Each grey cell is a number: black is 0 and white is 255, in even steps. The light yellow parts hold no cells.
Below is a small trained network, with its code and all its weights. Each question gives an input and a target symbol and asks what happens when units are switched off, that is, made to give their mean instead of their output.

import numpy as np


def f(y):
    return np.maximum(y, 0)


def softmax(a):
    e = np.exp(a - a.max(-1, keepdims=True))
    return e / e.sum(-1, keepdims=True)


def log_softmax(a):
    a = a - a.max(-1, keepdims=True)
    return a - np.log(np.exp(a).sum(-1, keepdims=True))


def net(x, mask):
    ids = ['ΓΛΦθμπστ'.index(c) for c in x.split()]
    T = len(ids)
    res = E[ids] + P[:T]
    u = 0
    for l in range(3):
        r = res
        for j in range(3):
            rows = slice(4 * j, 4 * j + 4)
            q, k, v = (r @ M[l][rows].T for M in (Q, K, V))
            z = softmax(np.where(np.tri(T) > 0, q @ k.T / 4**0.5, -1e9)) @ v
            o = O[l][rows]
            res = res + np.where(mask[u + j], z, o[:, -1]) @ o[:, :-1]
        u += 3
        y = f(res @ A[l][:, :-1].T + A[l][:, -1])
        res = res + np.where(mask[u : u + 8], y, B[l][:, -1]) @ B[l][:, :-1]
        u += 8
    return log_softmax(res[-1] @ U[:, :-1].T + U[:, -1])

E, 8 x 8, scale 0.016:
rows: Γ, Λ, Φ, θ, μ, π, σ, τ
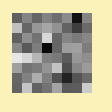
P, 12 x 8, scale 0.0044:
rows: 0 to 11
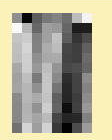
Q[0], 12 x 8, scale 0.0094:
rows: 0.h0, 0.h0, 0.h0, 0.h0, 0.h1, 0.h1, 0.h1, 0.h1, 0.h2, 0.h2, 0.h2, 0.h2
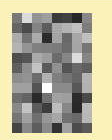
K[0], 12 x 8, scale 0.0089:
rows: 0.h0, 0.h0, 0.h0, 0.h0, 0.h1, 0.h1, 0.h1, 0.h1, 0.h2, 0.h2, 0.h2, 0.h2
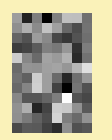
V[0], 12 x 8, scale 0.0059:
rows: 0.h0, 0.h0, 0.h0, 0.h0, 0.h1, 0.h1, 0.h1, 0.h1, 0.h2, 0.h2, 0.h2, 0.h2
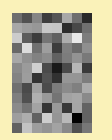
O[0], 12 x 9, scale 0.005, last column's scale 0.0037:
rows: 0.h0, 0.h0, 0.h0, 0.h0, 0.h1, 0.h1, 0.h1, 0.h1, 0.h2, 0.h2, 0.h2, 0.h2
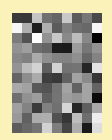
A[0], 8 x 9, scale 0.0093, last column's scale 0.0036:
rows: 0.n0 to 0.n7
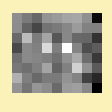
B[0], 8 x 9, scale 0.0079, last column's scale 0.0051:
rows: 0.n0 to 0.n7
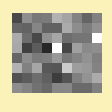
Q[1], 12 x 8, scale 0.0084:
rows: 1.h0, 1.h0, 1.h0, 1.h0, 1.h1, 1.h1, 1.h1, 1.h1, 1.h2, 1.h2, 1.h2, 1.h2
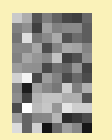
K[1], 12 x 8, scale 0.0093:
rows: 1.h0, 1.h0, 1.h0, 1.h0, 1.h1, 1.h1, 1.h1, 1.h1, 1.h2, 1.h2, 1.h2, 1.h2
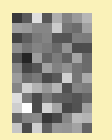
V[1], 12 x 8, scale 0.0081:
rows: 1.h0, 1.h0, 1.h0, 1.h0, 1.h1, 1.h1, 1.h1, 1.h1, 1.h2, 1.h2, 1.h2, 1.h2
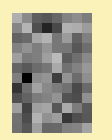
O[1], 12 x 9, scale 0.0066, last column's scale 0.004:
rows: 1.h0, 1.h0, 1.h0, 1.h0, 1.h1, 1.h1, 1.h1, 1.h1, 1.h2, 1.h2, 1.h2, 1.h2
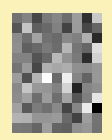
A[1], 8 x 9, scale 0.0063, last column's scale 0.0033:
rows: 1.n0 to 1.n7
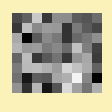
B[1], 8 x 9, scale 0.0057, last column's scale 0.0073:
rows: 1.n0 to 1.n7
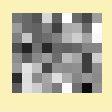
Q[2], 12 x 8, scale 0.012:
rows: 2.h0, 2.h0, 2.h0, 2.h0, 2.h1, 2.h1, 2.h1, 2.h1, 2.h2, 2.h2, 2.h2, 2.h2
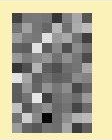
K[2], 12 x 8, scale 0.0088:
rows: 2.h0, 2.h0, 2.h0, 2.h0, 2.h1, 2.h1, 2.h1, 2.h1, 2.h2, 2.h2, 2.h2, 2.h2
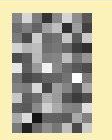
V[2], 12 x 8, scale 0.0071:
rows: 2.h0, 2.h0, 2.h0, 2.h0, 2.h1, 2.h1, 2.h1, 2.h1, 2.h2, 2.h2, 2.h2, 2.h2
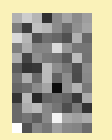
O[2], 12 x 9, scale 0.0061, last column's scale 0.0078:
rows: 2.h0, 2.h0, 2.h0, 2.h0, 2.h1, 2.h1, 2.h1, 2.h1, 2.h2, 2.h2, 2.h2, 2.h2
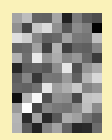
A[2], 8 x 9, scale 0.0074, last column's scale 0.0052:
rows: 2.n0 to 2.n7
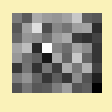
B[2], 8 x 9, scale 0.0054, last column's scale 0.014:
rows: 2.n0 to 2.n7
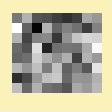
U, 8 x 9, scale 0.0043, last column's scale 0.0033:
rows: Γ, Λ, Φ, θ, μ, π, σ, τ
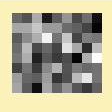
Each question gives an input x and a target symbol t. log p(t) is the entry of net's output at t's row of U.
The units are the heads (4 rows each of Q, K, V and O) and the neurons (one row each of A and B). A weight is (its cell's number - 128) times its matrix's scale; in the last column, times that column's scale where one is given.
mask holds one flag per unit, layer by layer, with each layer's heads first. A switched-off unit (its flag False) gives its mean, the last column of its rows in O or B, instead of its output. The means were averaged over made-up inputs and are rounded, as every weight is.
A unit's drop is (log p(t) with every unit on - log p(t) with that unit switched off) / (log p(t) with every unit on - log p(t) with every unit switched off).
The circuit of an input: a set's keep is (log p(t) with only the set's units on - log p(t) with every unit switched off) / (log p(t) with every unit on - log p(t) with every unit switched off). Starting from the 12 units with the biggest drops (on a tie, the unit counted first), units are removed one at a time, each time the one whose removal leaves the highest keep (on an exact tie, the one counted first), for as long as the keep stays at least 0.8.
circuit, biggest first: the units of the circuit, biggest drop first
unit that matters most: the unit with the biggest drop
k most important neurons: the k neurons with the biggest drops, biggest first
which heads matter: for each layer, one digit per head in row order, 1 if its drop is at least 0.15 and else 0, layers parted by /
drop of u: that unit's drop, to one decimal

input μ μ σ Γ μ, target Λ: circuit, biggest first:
[2.h1; 1.h1]
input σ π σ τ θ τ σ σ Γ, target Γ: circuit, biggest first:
[0.h0; 0.h2; 0.n3; 2.h2]
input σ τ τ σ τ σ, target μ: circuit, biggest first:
[1.h2; 2.h2; 2.h1]
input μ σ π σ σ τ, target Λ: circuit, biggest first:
[2.h1; 1.h1; 1.h2]
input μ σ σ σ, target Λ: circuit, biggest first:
[2.h1; 1.h1; 1.h2]
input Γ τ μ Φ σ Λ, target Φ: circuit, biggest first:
[0.h1; 1.h1; 2.h0; 2.h1]
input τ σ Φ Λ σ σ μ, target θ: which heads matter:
110 / 101 / 100
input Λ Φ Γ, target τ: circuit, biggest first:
[2.h2; 1.h0]
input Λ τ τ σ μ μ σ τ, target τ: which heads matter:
000 / 000 / 001
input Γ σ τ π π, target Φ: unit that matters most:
0.h1
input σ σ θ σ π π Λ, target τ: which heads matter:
100 / 100 / 001
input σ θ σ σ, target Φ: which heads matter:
100 / 110 / 100
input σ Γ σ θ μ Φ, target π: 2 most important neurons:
[0.n3; 1.n6]
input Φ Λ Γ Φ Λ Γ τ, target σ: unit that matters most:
0.h2
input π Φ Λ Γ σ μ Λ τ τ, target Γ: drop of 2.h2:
0.8
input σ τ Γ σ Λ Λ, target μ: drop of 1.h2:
0.2
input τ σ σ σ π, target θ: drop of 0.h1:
0.3
